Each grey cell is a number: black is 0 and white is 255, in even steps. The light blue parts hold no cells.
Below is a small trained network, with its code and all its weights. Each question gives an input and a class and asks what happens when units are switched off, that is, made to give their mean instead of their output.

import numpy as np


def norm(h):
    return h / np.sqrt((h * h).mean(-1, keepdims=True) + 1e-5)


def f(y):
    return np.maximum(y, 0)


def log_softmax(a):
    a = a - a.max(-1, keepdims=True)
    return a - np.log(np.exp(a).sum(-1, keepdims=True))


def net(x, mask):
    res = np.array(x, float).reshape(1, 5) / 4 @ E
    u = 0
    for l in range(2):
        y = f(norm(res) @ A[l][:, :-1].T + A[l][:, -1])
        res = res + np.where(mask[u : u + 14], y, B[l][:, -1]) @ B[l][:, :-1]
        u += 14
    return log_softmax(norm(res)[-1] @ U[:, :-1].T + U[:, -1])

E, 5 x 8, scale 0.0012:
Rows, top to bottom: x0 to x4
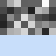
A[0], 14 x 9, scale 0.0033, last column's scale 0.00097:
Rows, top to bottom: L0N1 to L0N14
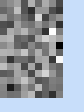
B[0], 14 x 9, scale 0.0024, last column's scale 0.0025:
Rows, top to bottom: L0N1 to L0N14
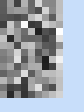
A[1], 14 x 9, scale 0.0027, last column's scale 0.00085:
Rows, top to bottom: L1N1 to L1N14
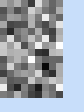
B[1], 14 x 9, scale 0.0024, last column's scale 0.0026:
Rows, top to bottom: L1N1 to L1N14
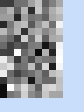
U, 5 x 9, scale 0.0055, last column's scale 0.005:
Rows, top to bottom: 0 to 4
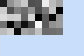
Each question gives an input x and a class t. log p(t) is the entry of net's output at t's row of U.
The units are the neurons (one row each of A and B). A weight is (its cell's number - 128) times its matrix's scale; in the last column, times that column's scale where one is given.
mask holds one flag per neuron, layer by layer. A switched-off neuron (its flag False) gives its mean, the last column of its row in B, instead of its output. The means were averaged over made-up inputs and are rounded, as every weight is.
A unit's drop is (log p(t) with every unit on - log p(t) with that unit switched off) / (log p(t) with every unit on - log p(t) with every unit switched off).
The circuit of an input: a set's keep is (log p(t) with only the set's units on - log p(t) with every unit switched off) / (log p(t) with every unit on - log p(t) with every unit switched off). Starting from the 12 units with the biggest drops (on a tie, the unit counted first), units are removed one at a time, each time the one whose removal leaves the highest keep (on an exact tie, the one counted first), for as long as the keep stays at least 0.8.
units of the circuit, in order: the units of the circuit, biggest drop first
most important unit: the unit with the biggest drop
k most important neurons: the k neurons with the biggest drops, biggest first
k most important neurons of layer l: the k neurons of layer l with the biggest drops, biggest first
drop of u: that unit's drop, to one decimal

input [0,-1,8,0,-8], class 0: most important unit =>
L0N14
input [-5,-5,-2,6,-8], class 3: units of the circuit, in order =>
(L0N5, L1N12)
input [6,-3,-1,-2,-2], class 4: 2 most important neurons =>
(L0N1, L0N9)
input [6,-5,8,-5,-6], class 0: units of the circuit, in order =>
(L0N14, L1N13, L0N5)
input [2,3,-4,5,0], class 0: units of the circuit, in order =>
(L0N4, L0N11)
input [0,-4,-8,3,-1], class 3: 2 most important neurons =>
(L0N5, L0N1)
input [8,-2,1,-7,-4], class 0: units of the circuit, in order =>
(L1N13, L1N10)
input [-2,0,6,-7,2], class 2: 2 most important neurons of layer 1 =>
(L1N10, L1N8)
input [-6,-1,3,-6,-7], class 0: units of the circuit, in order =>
(L1N13, L1N4)
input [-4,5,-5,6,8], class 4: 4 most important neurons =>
(L1N8, L0N5, L0N14, L0N6)
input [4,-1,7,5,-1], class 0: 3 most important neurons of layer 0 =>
(L0N14, L0N10, L0N13)
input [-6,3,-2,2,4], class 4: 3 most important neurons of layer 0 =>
(L0N5, L0N14, L0N4)
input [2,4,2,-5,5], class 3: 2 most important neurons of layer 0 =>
(L0N3, L0N10)
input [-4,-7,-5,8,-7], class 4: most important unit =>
L0N10
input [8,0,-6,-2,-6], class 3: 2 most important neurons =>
(L0N10, L1N7)
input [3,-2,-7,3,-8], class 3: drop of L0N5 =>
0.1
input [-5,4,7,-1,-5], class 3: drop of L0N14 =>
0.2
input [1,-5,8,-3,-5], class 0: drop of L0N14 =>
0.4
